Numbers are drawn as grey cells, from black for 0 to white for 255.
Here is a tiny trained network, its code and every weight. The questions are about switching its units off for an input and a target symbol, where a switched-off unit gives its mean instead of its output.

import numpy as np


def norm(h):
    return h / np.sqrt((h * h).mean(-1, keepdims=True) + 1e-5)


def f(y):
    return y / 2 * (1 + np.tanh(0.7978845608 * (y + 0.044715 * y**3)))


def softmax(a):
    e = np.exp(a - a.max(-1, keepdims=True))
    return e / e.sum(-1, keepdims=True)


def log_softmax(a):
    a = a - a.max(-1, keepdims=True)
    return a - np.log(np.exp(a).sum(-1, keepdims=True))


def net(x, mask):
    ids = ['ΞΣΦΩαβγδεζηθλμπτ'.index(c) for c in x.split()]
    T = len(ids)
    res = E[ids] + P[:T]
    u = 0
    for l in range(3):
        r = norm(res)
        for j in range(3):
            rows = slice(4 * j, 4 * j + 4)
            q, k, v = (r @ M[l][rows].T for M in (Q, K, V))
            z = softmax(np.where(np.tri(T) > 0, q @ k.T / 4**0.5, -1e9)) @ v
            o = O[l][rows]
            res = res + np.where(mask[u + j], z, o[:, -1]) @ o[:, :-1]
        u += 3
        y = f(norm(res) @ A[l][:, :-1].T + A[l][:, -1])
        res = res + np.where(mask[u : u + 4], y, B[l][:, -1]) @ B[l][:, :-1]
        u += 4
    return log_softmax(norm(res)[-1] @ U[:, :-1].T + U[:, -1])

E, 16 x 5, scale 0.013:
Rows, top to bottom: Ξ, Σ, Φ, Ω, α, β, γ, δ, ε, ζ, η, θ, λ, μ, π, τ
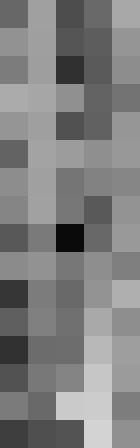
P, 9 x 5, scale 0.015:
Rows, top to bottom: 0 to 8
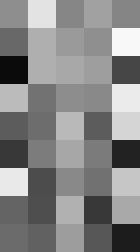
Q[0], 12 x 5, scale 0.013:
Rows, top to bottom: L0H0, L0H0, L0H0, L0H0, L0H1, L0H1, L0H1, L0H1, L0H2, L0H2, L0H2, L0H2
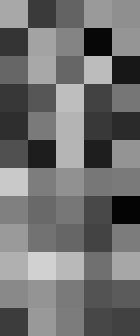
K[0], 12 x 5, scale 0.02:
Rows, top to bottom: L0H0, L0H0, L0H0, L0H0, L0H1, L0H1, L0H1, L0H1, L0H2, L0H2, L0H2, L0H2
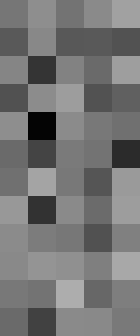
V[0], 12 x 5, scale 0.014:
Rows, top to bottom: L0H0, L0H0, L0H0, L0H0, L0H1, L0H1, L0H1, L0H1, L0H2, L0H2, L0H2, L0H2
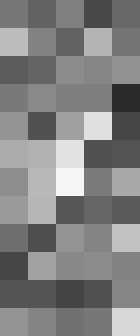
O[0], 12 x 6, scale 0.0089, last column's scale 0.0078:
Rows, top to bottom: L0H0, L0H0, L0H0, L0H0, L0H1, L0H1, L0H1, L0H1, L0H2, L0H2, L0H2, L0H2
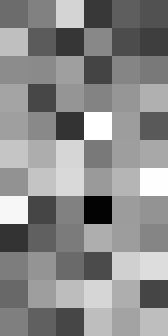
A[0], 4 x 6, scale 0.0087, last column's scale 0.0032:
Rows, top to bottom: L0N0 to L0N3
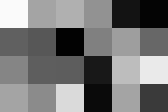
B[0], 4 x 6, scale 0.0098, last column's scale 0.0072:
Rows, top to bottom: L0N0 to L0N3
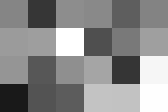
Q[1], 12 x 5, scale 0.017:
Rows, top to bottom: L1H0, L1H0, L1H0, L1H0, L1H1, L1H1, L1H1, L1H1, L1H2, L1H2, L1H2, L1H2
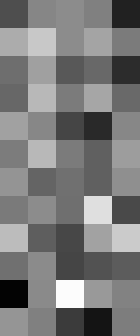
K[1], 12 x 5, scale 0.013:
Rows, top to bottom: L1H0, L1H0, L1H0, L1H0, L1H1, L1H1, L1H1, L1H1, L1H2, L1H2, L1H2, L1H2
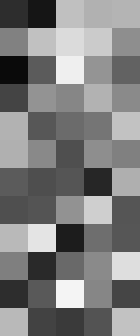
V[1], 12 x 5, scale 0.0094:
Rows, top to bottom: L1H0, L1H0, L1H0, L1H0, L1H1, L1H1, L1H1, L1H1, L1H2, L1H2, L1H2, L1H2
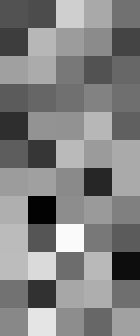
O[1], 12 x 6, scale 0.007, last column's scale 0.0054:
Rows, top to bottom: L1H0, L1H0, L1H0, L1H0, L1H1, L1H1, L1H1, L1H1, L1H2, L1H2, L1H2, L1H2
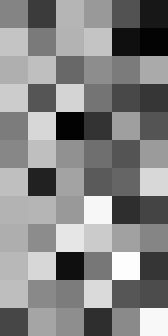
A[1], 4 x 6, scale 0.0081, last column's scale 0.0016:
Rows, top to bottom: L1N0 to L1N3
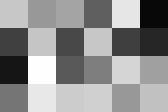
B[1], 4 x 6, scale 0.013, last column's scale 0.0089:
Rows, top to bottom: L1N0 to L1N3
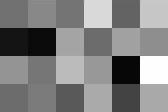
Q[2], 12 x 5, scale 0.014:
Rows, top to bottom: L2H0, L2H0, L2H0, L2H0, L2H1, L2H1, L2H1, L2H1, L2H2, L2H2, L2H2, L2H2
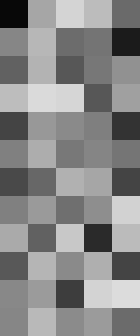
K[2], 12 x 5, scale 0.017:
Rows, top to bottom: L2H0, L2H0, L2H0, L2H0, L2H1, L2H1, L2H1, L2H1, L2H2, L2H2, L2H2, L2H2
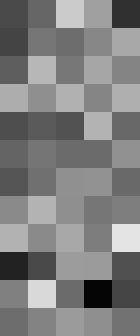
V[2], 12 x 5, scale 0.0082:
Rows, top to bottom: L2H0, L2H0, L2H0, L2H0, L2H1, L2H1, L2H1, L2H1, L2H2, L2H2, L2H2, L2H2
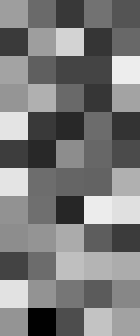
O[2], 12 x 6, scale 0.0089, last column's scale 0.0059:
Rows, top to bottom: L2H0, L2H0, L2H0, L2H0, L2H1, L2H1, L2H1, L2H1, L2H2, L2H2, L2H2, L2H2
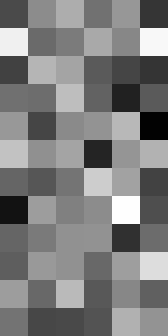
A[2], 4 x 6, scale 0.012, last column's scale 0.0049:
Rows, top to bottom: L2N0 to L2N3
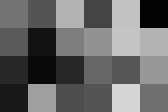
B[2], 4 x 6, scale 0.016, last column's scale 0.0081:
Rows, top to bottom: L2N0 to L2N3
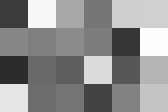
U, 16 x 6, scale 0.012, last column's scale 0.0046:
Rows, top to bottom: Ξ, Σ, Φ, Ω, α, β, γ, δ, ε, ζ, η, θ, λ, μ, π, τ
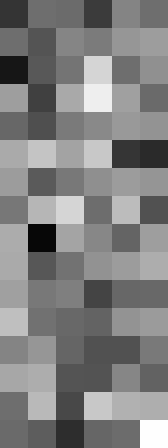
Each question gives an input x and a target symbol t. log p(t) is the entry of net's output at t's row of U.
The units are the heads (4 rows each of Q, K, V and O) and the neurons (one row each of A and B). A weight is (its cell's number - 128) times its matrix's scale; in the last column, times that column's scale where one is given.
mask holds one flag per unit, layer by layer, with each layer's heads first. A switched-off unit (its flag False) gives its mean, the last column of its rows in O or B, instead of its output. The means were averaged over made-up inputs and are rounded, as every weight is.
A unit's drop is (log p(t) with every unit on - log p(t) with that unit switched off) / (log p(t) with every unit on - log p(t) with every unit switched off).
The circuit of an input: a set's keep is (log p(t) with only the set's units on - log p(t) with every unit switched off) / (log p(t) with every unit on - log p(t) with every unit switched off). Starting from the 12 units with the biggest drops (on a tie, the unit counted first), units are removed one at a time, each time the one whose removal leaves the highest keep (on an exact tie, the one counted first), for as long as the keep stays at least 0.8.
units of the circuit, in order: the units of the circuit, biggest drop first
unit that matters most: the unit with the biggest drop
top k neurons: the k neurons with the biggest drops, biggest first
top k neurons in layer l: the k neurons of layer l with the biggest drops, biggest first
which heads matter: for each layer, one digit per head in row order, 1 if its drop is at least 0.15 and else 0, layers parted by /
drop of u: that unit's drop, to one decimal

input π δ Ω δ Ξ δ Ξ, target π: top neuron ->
[L1N0]
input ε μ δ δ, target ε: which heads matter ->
010 / 010 / 000
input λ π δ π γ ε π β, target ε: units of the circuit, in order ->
[L0H1; L1H2; L1H0]
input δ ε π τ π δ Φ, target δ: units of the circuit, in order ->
[L0H1; L0N3; L2N0]
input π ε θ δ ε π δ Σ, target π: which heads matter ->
010 / 000 / 000
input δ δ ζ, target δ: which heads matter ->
111 / 010 / 001
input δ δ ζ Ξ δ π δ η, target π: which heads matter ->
010 / 000 / 000
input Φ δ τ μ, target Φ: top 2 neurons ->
[L0N2; L2N2]
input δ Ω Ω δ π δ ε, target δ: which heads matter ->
110 / 110 / 100
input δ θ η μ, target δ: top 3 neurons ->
[L1N2; L0N3; L2N0]
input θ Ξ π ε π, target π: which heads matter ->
010 / 000 / 000
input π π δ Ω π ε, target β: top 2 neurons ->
[L1N2; L0N3]
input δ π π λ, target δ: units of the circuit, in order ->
[L0H1; L2N0]
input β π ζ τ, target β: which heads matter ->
111 / 001 / 000
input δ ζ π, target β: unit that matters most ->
L0H2
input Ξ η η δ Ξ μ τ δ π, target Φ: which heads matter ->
010 / 101 / 000
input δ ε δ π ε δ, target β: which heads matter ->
110 / 000 / 110
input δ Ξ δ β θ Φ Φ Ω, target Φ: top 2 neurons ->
[L2N2; L0N3]
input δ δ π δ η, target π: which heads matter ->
010 / 000 / 001
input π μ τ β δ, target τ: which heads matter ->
011 / 001 / 000
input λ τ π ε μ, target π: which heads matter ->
010 / 010 / 000
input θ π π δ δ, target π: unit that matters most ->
L0H1
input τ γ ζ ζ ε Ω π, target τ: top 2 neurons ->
[L2N3; L2N2]
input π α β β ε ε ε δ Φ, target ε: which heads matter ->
010 / 001 / 010
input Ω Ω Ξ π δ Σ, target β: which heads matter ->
110 / 000 / 100
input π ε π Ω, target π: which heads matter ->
000 / 000 / 000
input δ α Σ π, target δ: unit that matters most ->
L1H1
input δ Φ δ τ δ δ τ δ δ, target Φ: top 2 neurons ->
[L2N2; L1N1]
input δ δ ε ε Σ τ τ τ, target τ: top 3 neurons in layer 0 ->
[L0N1; L0N3; L0N2]
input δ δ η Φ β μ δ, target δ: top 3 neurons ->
[L1N2; L0N3; L2N0]
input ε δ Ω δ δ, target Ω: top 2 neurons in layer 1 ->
[L1N3; L1N0]
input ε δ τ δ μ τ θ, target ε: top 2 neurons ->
[L0N1; L0N2]
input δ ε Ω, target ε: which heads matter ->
010 / 100 / 010
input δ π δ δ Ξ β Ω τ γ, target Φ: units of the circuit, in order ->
[L0H1]
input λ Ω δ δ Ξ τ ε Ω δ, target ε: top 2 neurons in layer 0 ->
[L0N1; L0N3]
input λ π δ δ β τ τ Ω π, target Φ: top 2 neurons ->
[L1N1; L2N2]
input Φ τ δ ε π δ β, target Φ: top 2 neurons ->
[L1N2; L2N2]
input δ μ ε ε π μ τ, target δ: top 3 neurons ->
[L1N2; L0N3; L2N0]
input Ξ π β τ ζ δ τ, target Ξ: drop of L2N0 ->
0.1
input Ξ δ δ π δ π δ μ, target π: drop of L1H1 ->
0.2
